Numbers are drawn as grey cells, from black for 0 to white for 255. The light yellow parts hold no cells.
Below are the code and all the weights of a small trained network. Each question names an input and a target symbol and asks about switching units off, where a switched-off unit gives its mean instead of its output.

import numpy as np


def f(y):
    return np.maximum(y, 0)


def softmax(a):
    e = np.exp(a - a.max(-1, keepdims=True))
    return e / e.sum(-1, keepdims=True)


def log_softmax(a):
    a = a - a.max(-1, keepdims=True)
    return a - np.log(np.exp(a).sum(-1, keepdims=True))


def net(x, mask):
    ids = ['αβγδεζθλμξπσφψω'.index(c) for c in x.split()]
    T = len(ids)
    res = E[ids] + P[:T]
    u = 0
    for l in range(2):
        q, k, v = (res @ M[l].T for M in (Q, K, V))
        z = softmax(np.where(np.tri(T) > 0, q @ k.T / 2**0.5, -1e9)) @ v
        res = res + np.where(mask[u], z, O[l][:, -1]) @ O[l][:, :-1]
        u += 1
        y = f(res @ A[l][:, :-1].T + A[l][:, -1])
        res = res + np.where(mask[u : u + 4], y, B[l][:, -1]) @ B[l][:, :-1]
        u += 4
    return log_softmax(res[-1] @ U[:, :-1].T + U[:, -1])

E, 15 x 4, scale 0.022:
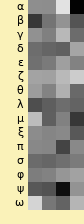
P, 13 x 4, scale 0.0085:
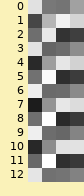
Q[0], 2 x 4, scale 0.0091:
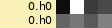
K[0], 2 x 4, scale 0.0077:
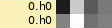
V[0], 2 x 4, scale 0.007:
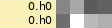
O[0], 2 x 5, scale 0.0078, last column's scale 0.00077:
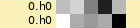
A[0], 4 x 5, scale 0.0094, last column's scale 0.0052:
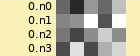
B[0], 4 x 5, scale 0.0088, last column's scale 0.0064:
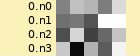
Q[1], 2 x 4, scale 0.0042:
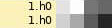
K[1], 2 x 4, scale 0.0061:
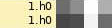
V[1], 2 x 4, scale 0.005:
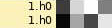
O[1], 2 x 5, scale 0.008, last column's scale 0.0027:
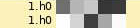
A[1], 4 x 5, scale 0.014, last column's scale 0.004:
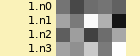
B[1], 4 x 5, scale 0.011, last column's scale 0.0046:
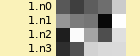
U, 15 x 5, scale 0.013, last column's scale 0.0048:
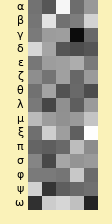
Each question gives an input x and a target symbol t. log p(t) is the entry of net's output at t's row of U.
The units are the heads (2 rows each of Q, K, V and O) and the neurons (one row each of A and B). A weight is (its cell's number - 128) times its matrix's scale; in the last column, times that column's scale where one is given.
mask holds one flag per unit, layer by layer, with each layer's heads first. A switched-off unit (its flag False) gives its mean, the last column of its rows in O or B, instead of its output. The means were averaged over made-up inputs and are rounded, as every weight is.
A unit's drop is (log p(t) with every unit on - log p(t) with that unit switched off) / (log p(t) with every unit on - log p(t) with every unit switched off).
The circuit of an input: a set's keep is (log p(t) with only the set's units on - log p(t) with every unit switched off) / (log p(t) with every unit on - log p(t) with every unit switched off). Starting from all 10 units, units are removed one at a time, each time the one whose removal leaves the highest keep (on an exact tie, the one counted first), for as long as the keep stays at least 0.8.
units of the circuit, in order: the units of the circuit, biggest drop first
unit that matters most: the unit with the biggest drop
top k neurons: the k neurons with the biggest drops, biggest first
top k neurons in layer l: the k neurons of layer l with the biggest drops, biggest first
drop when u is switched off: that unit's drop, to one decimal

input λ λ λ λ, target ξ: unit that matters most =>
0.n3
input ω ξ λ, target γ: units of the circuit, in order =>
0.n1, 0.h0
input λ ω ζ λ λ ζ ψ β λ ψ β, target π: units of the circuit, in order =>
1.h0, 0.n1
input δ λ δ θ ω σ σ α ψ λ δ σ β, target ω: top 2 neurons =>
0.n3, 1.n1
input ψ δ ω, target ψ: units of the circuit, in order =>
0.n3, 1.n2
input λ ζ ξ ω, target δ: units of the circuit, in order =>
0.n1, 1.h0
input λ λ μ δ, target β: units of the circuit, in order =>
0.n3, 0.n2, 1.n2
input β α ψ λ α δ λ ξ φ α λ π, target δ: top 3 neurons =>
0.n3, 0.n1, 0.n0
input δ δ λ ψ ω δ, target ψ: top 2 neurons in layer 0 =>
0.n3, 0.n2
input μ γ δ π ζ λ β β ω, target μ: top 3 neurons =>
1.n3, 0.n1, 1.n1
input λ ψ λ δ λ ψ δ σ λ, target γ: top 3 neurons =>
0.n1, 0.n3, 1.n2
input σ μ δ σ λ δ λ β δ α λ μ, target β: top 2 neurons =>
0.n3, 0.n1
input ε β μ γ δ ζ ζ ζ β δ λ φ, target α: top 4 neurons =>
0.n3, 1.n3, 0.n2, 1.n1
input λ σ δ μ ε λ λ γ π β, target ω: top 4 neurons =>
0.n3, 1.n1, 0.n0, 1.n0
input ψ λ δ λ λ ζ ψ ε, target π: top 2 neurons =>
0.n1, 1.n2
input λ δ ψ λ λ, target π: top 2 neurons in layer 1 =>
1.n0, 1.n1
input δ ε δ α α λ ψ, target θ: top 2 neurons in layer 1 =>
1.n2, 1.n0
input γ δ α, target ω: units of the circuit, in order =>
1.n3
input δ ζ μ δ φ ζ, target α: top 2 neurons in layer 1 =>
1.n3, 1.n1
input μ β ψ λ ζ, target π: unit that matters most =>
1.h0
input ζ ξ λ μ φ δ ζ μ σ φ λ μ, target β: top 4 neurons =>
0.n3, 1.n2, 1.n1, 0.n1
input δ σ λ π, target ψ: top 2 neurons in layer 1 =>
1.n3, 1.n0
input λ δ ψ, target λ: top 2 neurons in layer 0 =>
0.n3, 0.n1
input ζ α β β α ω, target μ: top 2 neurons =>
0.n1, 1.n3
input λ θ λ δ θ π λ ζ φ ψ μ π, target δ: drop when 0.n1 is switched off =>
0.3
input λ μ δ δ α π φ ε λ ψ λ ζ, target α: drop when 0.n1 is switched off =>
-0.1
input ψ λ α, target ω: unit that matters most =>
0.n3
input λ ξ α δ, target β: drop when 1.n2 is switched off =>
0.2
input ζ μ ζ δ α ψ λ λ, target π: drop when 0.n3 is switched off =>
0.3
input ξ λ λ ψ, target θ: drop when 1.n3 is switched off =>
0.2
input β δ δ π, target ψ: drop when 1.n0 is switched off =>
0.1
